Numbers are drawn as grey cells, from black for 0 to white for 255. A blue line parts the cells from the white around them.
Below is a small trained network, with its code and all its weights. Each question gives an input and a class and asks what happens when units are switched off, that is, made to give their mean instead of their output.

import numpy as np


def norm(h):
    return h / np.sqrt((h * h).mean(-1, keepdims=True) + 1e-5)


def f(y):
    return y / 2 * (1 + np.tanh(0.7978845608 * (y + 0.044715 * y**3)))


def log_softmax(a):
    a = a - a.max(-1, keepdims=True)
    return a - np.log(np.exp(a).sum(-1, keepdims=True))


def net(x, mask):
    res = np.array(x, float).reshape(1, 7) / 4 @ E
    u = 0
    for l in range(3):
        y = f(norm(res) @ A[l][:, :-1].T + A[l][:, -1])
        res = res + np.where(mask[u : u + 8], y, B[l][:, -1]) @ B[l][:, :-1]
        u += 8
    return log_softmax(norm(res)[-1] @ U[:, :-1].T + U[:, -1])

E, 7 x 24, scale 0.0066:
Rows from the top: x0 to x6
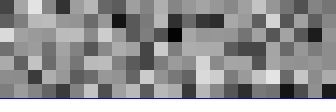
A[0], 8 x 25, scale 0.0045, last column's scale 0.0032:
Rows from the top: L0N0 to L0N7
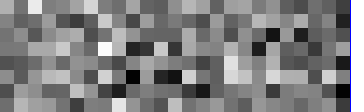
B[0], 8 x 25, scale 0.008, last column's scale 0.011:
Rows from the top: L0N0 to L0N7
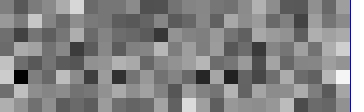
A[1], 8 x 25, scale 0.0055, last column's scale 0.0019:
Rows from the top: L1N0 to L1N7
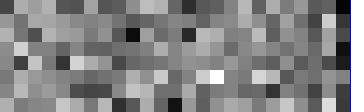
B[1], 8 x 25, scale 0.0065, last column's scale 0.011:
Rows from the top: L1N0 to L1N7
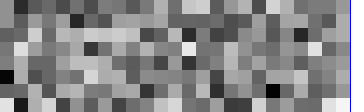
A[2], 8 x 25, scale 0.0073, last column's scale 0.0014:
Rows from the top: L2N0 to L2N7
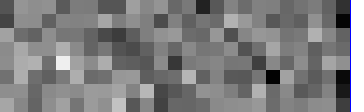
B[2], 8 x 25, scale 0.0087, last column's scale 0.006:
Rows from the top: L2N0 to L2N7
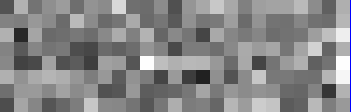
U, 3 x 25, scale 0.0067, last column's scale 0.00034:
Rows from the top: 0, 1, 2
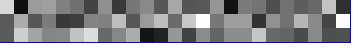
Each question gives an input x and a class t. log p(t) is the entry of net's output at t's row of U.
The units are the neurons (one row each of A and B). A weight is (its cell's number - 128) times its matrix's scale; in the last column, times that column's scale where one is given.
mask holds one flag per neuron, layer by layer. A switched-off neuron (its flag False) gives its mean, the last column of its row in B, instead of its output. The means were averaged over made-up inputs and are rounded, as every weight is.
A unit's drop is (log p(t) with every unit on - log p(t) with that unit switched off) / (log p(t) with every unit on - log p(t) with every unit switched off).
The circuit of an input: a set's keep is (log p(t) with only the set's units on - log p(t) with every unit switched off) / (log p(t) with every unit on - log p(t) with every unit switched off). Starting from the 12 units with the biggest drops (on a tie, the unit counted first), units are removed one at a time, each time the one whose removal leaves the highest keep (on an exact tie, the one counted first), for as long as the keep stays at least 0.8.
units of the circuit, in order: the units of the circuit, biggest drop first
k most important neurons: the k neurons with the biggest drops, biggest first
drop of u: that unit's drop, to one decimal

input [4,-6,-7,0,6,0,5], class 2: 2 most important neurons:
[L2N4 L0N5]
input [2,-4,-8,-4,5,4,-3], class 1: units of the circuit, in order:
[L0N5 L1N7]
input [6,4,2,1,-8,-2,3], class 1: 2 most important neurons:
[L0N5 L1N0]
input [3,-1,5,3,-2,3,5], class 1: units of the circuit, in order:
[L1N5 L0N5]
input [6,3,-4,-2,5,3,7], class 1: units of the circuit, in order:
[L0N5]
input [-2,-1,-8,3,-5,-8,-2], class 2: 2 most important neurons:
[L0N5 L1N7]
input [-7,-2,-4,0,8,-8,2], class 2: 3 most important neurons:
[L0N5 L1N7 L0N3]
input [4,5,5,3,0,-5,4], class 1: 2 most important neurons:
[L0N5 L2N4]
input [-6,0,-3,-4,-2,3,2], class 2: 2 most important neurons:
[L0N3 L1N7]
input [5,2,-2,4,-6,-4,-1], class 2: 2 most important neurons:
[L1N6 L2N4]
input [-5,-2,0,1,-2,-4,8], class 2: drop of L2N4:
0.1
